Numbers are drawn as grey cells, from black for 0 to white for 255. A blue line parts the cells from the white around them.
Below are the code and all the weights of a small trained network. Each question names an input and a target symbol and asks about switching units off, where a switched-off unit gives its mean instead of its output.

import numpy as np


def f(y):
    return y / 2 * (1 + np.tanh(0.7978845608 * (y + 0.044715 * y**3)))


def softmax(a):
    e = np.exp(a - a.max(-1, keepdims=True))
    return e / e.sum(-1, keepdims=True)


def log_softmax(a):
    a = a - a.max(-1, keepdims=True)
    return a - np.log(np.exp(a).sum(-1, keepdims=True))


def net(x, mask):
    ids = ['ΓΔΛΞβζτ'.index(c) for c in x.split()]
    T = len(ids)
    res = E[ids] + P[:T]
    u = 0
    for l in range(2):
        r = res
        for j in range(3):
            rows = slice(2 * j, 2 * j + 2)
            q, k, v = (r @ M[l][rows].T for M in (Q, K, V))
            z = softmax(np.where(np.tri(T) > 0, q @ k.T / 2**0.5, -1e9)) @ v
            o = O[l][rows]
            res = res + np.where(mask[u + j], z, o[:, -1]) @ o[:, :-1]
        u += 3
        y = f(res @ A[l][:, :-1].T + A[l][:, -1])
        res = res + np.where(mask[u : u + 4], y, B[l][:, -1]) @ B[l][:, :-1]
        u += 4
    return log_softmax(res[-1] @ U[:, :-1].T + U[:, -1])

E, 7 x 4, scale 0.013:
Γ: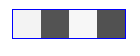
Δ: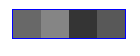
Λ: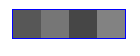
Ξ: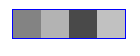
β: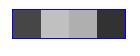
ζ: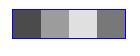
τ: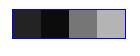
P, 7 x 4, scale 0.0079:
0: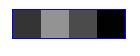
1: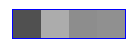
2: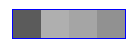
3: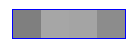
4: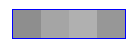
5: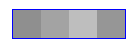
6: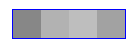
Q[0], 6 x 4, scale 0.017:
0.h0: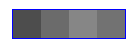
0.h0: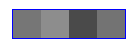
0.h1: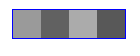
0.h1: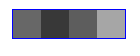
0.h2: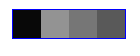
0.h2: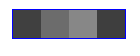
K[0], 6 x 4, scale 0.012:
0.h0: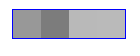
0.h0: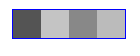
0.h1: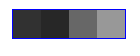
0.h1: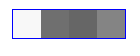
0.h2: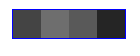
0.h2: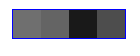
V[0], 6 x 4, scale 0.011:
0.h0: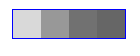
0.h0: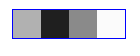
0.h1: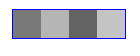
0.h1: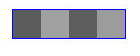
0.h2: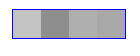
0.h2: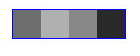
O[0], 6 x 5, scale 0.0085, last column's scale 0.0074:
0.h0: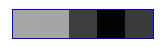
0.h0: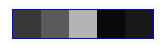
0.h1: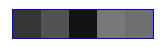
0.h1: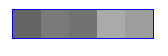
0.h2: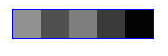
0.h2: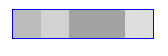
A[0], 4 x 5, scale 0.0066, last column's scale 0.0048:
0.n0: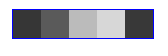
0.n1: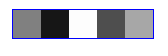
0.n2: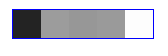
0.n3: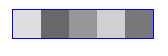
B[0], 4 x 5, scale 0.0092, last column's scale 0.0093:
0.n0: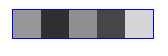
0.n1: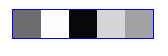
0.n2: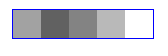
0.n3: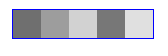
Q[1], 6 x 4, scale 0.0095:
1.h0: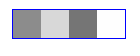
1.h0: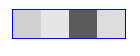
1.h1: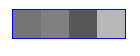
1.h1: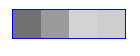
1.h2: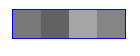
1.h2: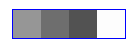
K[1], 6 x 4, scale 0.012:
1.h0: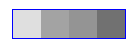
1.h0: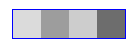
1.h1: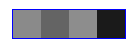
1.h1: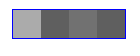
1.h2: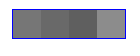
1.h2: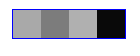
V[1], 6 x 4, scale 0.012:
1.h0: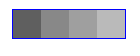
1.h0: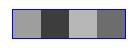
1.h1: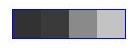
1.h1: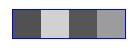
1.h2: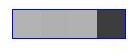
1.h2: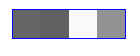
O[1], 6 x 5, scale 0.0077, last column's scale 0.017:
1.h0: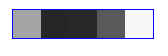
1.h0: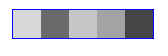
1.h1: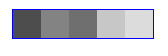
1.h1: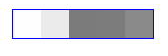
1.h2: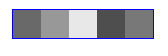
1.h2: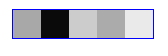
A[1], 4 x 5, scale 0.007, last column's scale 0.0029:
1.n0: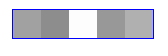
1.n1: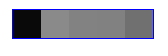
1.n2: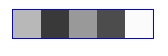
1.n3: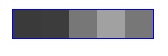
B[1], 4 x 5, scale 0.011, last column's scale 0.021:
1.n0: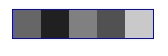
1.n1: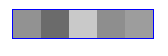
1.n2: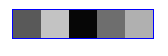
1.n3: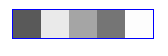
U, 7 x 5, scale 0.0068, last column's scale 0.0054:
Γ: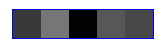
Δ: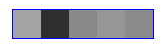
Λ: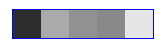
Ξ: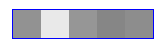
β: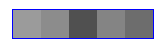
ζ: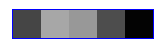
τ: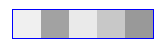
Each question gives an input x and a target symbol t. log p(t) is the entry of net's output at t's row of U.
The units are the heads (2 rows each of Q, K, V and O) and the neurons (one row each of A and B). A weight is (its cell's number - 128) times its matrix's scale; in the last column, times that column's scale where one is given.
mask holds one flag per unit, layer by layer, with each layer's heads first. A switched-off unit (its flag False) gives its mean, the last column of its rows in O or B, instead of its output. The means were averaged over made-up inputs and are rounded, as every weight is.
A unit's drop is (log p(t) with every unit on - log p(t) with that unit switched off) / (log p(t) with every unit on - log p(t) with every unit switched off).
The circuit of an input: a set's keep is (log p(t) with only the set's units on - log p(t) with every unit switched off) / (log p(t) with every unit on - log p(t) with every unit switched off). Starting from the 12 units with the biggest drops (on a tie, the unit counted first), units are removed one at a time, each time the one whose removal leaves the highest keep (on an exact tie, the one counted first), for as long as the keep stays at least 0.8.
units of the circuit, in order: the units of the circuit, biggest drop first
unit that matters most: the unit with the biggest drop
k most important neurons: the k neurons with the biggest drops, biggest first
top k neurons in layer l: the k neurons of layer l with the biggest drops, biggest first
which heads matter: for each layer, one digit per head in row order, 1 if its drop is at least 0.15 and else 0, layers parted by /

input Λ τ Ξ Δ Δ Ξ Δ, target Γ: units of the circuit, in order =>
[0.h1; 1.h2]
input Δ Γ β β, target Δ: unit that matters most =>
1.n0
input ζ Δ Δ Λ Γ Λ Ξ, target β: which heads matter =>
111 / 110
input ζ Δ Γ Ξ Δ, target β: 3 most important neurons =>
[0.n1; 1.n3; 0.n3]
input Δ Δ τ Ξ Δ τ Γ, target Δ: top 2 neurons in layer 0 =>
[0.n3; 0.n0]
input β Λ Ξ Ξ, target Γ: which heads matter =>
101 / 100
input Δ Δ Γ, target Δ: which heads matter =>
100 / 100
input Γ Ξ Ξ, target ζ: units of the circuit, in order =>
[1.h2; 0.h0; 1.h1; 0.h1]
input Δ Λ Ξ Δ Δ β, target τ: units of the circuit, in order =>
[1.n2; 0.h2]
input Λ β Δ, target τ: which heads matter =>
000 / 010
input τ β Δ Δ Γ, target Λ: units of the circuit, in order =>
[0.n1; 0.n0; 1.h1; 0.h0]
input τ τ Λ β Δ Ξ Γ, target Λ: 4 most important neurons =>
[0.n1; 0.n0; 0.n2; 0.n3]
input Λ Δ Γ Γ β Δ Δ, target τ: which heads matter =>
001 / 110
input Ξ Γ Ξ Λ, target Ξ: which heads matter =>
101 / 111
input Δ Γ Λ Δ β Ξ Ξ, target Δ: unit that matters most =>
1.n3
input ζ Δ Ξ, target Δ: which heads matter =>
010 / 001
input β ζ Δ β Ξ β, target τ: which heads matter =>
101 / 010
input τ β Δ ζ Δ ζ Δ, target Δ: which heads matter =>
010 / 101
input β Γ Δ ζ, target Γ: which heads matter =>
101 / 110
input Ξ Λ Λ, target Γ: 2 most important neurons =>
[0.n3; 1.n3]
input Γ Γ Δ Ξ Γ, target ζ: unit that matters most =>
1.h2
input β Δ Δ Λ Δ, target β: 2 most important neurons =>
[1.n3; 1.n1]
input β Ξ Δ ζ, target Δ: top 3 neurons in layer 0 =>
[0.n3; 0.n1; 0.n0]
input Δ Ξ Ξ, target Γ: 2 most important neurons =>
[1.n3; 0.n0]
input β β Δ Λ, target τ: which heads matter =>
100 / 010
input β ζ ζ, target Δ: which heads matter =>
001 / 001
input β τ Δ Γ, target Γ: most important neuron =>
[1.n2]
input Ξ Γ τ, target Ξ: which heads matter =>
111 / 111
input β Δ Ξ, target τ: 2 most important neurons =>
[0.n3; 1.n2]
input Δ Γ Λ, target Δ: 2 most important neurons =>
[1.n0; 1.n3]
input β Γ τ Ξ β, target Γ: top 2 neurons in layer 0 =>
[0.n3; 0.n1]
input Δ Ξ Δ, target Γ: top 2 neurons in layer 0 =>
[0.n0; 0.n3]
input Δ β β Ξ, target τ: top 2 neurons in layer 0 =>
[0.n3; 0.n0]
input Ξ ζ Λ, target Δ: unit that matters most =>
1.h0
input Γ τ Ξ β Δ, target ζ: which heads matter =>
110 / 111
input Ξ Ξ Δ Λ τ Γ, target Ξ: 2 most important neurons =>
[0.n1; 1.n0]
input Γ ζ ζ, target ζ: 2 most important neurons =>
[1.n0; 0.n0]
